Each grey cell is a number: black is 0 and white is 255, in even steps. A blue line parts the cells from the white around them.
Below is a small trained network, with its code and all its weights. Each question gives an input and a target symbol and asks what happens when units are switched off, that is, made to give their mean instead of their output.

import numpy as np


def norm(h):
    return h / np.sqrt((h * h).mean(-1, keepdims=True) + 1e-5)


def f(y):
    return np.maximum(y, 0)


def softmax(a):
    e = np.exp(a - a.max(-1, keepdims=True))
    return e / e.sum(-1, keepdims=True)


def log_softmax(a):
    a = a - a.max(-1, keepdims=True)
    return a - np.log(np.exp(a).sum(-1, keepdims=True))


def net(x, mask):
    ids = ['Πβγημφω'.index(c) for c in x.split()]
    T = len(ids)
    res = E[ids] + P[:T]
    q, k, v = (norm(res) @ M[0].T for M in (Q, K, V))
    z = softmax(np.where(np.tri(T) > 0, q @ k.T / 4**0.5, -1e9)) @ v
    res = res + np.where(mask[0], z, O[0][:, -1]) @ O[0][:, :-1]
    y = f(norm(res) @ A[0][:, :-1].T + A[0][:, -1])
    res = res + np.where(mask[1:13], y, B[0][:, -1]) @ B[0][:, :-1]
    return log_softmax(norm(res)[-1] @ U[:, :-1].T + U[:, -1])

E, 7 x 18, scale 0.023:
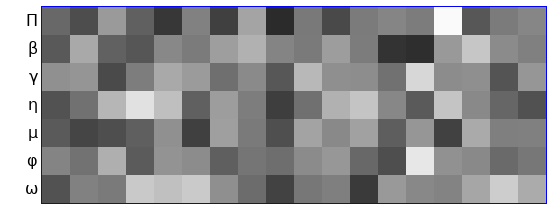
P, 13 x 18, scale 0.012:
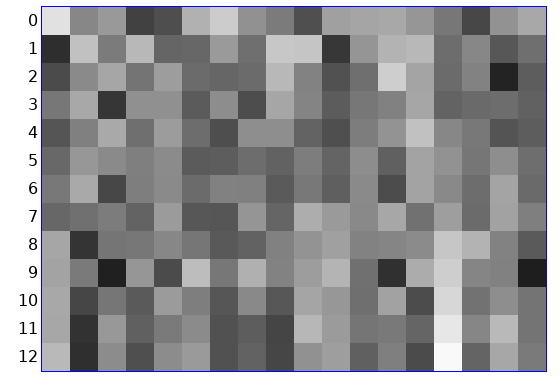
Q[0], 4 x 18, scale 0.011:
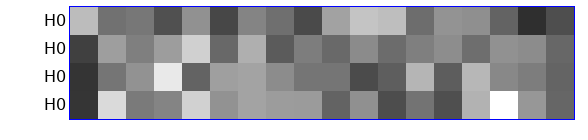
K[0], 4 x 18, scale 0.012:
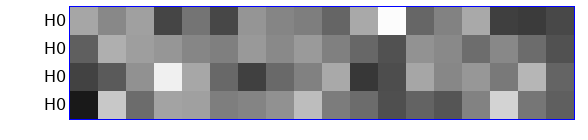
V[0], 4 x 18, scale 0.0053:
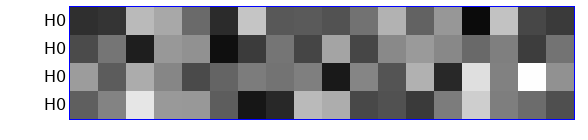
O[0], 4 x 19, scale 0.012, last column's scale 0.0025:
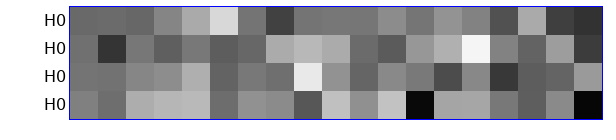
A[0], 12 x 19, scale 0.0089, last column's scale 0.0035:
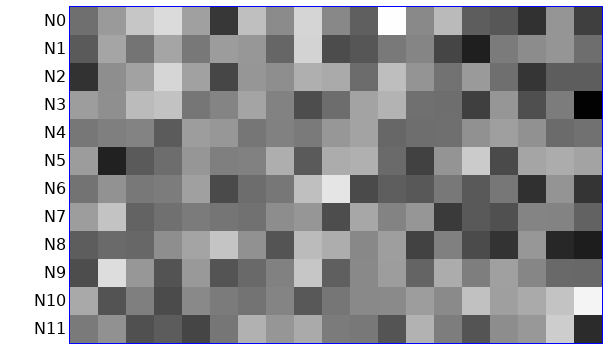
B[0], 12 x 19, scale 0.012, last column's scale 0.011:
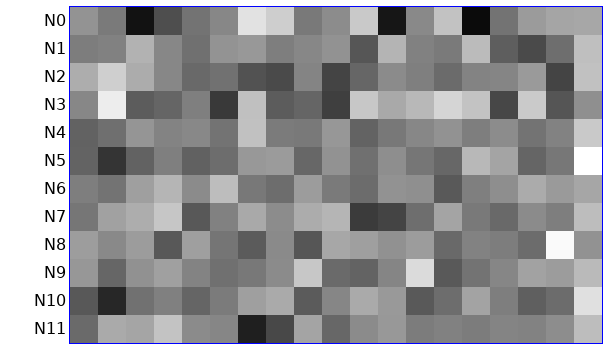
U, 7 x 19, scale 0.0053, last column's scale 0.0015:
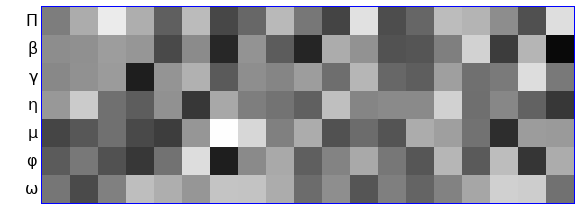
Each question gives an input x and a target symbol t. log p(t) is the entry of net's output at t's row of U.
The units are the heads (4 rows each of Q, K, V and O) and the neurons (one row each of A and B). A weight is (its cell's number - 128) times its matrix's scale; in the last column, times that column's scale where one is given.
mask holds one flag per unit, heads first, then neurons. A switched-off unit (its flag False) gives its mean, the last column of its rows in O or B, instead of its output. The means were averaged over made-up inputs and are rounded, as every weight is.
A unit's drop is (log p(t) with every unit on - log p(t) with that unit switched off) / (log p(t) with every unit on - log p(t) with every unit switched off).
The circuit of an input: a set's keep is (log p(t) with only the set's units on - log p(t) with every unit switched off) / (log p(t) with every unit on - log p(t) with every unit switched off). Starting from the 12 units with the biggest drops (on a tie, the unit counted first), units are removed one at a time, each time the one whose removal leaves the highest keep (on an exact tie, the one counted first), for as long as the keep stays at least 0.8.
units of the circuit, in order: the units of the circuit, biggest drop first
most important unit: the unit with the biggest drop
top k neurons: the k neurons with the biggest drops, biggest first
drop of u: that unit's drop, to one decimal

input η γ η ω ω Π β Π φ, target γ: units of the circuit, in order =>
(H0; N8)
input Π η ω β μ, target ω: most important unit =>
N0
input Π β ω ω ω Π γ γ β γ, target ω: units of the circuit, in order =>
(H0; N0; N6)
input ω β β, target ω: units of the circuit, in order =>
(H0; N9; N1)
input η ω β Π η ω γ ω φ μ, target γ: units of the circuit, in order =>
(N8; H0)
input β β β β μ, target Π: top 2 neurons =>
(N1; N11)
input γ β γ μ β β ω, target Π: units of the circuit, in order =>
(H0; N1; N0)
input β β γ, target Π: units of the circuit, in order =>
(H0; N1; N11)
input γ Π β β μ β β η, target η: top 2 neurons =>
(N2; N0)
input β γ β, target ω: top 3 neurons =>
(N9; N1; N11)
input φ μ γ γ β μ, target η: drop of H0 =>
1.0
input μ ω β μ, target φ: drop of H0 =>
0.7
